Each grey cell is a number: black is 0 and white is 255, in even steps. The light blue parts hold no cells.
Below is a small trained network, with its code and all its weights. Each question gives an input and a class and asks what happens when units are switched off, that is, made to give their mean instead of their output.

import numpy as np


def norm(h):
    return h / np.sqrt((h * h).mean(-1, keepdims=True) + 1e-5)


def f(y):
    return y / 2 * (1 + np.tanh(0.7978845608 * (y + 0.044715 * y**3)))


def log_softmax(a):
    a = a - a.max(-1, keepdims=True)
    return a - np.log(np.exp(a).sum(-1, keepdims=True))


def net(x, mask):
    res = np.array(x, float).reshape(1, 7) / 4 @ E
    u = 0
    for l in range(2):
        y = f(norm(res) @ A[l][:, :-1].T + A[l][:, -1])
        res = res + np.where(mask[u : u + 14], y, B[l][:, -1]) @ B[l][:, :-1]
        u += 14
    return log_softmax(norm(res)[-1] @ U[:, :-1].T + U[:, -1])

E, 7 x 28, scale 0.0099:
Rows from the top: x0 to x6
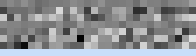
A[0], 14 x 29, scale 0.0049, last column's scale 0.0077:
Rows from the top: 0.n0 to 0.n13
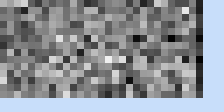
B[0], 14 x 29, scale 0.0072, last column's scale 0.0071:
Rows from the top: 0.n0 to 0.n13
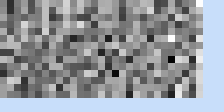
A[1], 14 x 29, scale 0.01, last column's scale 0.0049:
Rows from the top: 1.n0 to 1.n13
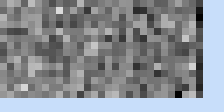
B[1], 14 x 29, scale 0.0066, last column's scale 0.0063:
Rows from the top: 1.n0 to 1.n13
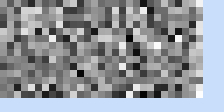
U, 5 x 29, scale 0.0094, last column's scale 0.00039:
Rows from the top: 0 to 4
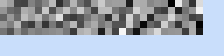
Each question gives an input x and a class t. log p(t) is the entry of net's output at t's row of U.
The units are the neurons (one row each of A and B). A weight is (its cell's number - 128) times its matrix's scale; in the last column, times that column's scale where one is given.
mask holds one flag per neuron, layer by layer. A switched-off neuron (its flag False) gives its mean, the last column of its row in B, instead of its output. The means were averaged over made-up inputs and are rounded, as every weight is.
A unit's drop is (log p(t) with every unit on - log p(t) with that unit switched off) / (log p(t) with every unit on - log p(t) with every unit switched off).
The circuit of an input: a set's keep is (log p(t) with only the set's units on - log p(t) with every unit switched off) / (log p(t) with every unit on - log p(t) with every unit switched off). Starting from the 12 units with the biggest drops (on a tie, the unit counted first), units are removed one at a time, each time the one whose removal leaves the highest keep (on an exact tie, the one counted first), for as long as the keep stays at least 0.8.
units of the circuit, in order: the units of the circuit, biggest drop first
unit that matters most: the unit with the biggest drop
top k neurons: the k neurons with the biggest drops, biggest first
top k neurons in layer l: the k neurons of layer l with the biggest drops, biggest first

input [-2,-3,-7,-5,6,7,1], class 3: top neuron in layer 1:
[1.n13]
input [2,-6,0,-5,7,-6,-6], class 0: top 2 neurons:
[0.n5, 0.n8]
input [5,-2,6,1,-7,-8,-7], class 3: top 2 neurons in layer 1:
[1.n0, 1.n10]
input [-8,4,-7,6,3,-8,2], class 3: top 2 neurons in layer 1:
[1.n10, 1.n0]
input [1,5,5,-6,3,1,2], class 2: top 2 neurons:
[0.n5, 0.n7]
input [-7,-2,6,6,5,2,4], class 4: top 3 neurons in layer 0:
[0.n10, 0.n13, 0.n12]
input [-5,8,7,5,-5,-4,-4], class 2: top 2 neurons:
[0.n5, 1.n1]
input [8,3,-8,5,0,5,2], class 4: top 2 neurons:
[1.n6, 0.n7]
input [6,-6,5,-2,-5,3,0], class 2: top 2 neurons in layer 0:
[0.n9, 0.n8]
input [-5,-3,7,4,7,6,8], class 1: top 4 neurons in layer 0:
[0.n3, 0.n13, 0.n12, 0.n1]
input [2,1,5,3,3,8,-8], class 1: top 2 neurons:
[1.n12, 0.n0]
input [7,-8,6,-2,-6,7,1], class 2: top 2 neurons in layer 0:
[0.n9, 0.n8]
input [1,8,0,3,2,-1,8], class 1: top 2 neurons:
[1.n4, 0.n1]
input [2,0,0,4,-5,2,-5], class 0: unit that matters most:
0.n12
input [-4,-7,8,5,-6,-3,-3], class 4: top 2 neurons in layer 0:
[0.n5, 0.n10]
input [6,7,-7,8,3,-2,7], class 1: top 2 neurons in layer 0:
[0.n1, 0.n10]
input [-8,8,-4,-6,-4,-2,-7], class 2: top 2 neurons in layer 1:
[1.n1, 1.n4]
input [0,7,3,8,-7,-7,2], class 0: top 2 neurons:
[1.n5, 0.n13]
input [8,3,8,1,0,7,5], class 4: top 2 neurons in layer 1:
[1.n9, 1.n0]
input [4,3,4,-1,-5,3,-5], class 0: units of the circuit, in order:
[0.n13]
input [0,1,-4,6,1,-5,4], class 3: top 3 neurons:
[0.n0, 1.n10, 1.n0]
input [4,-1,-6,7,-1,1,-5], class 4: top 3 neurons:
[0.n7, 1.n7, 1.n6]
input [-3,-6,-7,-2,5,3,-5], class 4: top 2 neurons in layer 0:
[0.n7, 0.n5]
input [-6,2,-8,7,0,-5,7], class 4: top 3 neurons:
[1.n7, 1.n6, 0.n0]
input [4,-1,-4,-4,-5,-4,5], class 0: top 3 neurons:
[0.n12, 0.n0, 1.n5]
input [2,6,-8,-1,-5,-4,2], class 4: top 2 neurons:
[1.n6, 1.n7]
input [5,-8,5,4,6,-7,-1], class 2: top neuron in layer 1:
[1.n3]
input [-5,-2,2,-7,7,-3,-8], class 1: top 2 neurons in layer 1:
[1.n12, 1.n5]
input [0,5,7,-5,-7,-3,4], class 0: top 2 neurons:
[0.n12, 0.n13]
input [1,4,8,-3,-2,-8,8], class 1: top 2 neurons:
[1.n4, 0.n1]
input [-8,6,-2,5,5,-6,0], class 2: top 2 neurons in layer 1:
[1.n1, 1.n13]
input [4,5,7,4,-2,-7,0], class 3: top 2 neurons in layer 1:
[1.n0, 1.n10]
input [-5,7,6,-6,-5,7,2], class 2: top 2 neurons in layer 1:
[1.n1, 1.n0]
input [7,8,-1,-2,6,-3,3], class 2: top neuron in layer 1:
[1.n1]
